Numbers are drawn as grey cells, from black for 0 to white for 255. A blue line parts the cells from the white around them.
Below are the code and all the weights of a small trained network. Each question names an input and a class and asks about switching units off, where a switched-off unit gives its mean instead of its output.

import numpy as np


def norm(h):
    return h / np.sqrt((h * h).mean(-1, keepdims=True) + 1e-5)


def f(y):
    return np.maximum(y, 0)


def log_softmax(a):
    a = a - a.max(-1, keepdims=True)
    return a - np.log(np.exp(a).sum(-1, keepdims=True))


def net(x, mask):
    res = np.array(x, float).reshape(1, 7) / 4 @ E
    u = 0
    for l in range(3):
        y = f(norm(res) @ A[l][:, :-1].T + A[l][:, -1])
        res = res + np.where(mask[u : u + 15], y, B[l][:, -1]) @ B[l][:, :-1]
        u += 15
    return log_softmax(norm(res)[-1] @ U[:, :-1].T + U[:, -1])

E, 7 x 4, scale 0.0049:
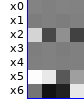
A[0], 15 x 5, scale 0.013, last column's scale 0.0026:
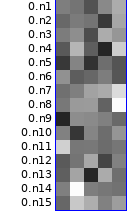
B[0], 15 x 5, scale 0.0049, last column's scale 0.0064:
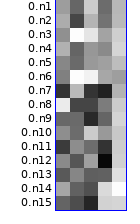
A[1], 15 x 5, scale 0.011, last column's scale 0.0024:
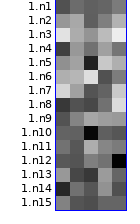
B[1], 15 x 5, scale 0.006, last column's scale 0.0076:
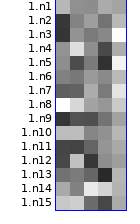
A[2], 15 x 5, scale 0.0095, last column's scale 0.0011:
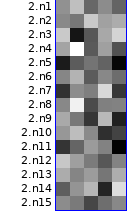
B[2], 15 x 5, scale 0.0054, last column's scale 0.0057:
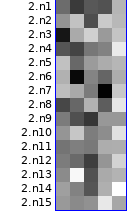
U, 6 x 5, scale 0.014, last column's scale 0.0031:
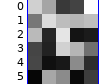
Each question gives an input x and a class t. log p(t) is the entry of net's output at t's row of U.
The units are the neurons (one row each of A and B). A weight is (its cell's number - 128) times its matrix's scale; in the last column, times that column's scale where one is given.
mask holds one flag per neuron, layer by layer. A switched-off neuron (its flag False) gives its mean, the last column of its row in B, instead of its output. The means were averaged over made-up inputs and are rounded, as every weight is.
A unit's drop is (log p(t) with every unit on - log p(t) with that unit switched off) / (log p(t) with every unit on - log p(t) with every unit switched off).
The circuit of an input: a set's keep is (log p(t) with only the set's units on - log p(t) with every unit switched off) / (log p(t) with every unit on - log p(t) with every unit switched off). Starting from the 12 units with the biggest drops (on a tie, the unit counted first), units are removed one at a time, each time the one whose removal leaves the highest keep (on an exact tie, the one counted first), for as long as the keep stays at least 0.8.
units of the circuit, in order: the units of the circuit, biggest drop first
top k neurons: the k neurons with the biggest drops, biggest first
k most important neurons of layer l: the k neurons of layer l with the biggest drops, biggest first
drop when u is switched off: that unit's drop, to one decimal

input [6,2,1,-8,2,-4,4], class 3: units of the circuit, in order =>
(0.n10, 0.n6)
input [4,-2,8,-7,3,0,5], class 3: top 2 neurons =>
(1.n8, 1.n11)
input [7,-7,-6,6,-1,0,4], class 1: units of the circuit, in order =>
(1.n8)
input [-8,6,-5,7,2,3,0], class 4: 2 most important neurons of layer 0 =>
(0.n14, 0.n15)
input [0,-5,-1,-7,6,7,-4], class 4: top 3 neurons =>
(0.n14, 0.n15, 0.n12)
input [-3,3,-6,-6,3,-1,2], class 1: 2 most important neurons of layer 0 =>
(0.n3, 0.n8)
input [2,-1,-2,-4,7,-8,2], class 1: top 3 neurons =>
(1.n8, 1.n14, 0.n10)
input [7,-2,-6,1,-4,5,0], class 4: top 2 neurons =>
(0.n14, 0.n15)
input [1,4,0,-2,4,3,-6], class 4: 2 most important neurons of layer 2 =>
(2.n7, 2.n3)
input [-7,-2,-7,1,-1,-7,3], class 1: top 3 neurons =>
(1.n14, 1.n8, 1.n1)
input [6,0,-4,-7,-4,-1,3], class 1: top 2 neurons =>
(1.n14, 0.n3)
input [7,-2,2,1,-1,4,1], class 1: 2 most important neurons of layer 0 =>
(0.n15, 0.n8)
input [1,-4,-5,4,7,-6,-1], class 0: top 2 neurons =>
(1.n8, 0.n9)
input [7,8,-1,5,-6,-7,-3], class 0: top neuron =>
(0.n9)
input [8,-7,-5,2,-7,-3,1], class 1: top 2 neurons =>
(1.n14, 1.n8)
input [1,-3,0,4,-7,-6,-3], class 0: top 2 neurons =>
(0.n9, 1.n15)
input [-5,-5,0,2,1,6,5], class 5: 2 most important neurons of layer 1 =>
(1.n3, 1.n14)
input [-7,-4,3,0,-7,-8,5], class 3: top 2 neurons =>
(0.n10, 1.n11)
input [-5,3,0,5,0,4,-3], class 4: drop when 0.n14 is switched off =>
0.4
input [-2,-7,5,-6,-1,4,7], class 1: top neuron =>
(0.n6)
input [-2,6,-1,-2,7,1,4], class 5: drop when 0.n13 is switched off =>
0.2
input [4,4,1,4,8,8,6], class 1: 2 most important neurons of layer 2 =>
(2.n5, 2.n14)
